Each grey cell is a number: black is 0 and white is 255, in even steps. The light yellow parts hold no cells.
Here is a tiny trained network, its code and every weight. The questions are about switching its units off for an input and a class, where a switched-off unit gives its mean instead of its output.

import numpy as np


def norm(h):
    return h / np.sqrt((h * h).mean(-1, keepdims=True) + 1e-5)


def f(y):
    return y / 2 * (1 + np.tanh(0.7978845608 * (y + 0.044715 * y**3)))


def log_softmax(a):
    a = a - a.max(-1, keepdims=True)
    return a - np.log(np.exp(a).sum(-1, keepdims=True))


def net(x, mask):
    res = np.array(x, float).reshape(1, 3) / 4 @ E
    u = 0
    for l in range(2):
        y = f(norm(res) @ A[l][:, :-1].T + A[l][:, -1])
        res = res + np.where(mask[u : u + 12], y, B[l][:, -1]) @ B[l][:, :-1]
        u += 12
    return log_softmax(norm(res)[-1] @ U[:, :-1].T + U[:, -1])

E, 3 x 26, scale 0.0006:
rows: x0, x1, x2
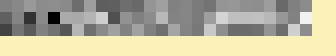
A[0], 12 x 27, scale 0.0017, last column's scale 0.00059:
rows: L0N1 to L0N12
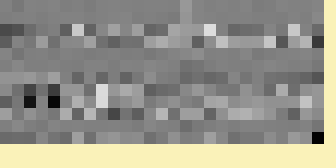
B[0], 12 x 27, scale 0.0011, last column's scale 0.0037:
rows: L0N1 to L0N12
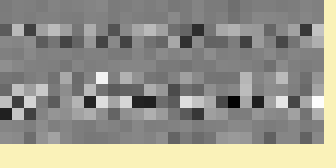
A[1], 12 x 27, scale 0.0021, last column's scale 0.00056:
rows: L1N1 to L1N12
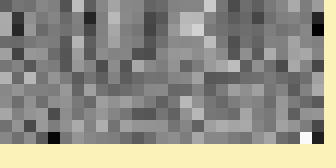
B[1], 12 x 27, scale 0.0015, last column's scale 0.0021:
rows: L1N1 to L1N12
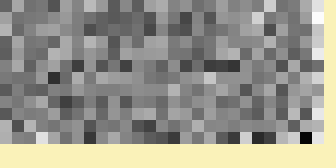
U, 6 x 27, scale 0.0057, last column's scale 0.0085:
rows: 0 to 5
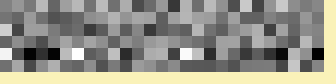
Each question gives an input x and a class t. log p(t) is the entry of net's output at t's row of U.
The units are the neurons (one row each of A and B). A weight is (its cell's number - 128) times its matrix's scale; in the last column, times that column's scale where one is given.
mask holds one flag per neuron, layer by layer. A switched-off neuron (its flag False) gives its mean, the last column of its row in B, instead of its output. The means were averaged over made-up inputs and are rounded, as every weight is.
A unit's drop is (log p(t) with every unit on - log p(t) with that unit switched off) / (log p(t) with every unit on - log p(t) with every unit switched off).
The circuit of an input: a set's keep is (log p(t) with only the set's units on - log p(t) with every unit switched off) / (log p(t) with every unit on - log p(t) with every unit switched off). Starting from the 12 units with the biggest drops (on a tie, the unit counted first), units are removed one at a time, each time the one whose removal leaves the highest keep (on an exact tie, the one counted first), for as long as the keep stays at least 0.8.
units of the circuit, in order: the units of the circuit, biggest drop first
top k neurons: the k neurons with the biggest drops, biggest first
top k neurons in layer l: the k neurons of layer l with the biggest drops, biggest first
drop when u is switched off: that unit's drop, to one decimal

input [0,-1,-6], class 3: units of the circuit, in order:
(L1N12)
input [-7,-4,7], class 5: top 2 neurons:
(L0N9; L0N3)
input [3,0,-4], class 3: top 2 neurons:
(L0N9; L1N12)
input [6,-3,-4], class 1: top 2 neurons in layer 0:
(L0N9; L0N3)
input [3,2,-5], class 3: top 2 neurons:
(L0N9; L0N10)
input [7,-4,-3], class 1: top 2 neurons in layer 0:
(L0N9; L0N10)
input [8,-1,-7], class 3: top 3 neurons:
(L0N9; L0N10; L1N12)
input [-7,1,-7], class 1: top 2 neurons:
(L0N9; L0N3)
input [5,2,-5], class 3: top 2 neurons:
(L0N9; L0N10)
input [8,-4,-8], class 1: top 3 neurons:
(L0N9; L0N3; L1N2)
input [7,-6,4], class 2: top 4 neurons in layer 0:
(L0N10; L0N8; L0N3; L0N7)
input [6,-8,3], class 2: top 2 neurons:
(L0N10; L1N7)
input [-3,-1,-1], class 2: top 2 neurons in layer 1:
(L1N1; L1N4)
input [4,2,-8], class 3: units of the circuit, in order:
(L0N9)
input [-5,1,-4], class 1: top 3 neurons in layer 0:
(L0N9; L0N3; L0N8)
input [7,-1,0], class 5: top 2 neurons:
(L0N9; L1N6)
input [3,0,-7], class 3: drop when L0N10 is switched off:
0.2
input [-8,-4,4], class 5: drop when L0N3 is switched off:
0.1
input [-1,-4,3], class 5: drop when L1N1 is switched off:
0.0
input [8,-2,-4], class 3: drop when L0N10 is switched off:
0.5
